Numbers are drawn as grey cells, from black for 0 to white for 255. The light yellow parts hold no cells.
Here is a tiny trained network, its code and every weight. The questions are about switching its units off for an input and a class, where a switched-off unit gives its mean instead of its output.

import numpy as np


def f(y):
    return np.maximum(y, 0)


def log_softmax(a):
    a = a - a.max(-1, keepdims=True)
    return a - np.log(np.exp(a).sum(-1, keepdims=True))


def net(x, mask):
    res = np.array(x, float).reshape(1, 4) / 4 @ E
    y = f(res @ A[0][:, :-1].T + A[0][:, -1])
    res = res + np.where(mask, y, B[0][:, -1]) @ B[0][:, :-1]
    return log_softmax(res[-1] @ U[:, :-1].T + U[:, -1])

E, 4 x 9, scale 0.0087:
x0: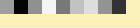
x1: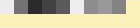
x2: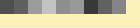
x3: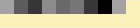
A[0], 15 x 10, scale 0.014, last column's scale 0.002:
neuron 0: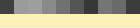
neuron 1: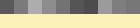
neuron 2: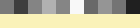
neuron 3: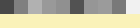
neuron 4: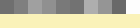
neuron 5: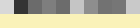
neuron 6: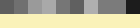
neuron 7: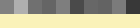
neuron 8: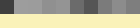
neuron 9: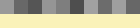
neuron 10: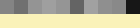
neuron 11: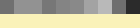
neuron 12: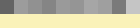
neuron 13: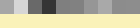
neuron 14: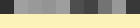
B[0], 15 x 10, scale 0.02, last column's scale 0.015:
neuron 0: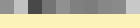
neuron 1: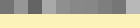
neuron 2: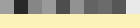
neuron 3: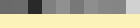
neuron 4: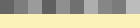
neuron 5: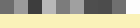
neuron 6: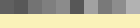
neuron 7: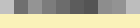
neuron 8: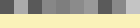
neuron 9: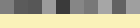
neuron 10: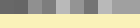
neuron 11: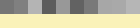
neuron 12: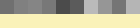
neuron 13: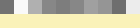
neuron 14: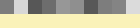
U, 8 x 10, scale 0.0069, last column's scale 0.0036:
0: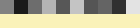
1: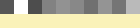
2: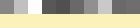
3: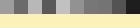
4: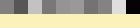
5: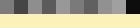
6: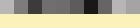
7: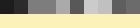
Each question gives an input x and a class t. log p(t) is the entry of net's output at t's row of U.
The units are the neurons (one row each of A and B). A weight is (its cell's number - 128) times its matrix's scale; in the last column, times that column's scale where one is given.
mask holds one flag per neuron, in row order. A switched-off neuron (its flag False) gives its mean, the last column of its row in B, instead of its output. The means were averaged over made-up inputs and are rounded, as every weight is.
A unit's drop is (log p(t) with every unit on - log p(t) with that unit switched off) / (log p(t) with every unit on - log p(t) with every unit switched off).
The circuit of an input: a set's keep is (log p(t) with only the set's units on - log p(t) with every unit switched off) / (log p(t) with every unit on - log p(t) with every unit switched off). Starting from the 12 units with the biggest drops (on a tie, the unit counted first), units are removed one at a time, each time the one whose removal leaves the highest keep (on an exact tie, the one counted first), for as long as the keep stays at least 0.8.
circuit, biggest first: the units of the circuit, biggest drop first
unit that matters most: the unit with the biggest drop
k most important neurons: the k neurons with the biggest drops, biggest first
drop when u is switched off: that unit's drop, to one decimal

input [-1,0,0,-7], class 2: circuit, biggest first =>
neuron 5; neuron 11
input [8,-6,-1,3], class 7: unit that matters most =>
neuron 6
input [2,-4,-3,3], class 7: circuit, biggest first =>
neuron 5; neuron 13
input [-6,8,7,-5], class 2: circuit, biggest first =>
neuron 5; neuron 14; neuron 3
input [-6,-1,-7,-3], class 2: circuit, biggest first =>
neuron 5; neuron 7
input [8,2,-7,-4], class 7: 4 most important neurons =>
neuron 4; neuron 11; neuron 12; neuron 10
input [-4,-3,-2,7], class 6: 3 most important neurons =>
neuron 7; neuron 13; neuron 4
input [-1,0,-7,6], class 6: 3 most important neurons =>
neuron 7; neuron 14; neuron 8
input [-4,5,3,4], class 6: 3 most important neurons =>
neuron 14; neuron 8; neuron 7
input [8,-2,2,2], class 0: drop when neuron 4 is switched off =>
0.0
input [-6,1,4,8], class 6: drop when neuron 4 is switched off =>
0.1
